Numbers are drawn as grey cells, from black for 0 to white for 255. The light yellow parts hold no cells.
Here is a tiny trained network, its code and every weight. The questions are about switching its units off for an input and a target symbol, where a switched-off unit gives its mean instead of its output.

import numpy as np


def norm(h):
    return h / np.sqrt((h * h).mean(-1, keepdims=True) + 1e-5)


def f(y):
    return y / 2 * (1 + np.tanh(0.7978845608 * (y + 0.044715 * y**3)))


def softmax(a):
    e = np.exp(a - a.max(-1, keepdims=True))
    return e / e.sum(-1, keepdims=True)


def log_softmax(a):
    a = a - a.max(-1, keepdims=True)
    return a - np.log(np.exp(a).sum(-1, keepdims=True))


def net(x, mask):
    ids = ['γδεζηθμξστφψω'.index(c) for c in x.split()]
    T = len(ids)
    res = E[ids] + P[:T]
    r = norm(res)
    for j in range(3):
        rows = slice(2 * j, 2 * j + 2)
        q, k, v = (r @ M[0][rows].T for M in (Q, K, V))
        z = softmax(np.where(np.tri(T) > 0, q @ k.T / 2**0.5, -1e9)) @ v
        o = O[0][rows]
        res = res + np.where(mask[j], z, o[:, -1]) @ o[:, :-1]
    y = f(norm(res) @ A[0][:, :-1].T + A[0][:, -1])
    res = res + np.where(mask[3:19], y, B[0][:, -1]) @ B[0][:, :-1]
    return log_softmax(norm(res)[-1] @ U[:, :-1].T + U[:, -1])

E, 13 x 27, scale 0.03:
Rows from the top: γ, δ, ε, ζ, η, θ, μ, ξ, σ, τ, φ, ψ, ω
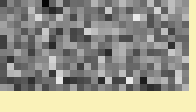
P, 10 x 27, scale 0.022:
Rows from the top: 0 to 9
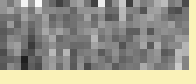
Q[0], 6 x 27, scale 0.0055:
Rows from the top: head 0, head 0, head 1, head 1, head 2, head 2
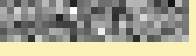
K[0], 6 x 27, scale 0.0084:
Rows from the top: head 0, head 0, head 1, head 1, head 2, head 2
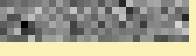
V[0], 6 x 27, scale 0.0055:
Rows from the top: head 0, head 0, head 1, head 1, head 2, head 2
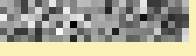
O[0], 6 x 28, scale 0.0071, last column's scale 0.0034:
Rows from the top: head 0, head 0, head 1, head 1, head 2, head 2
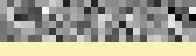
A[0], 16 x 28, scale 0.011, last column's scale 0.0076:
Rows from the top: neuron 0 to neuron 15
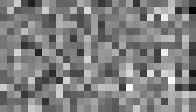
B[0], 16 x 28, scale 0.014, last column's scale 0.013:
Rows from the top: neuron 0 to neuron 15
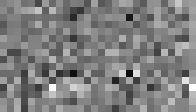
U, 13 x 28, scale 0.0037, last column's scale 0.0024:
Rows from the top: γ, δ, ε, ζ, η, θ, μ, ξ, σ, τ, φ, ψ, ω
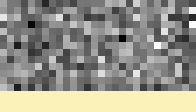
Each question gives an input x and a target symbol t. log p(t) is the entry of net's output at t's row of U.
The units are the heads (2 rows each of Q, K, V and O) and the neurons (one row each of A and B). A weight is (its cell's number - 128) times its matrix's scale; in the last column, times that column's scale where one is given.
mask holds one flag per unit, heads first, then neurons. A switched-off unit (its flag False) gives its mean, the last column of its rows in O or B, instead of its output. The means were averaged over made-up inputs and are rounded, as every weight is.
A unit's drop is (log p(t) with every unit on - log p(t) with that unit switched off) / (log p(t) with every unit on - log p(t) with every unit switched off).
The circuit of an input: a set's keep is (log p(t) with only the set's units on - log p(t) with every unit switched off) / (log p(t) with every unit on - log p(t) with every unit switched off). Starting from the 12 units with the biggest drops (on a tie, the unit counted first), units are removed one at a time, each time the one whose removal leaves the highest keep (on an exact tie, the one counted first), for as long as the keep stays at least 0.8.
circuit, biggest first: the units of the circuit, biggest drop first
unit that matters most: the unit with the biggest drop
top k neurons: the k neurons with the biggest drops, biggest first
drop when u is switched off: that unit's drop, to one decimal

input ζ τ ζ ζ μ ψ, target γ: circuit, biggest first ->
(head 0; neuron 10)
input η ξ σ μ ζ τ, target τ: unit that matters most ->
neuron 1
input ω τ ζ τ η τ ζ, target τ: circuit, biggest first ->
(head 1; neuron 12)
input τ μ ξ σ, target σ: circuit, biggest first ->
(head 2; neuron 12)
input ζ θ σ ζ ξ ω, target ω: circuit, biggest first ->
(neuron 6; neuron 12)
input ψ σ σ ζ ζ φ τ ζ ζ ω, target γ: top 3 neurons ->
(neuron 10; neuron 14; neuron 2)
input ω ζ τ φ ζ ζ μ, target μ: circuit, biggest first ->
(head 0; neuron 12; neuron 3)
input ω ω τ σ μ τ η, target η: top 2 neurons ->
(neuron 7; neuron 12)
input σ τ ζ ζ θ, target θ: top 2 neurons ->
(neuron 12; neuron 13)
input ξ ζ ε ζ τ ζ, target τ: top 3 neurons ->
(neuron 12; neuron 3; neuron 13)
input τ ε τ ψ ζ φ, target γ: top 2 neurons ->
(neuron 10; neuron 14)
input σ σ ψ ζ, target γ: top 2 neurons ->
(neuron 14; neuron 10)
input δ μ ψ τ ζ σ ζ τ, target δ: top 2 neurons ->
(neuron 11; neuron 15)
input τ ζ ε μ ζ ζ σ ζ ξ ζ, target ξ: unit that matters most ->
neuron 0
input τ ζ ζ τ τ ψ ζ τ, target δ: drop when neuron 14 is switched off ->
-0.1
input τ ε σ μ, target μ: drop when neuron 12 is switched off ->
0.1
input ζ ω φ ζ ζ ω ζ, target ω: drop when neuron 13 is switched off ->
0.0
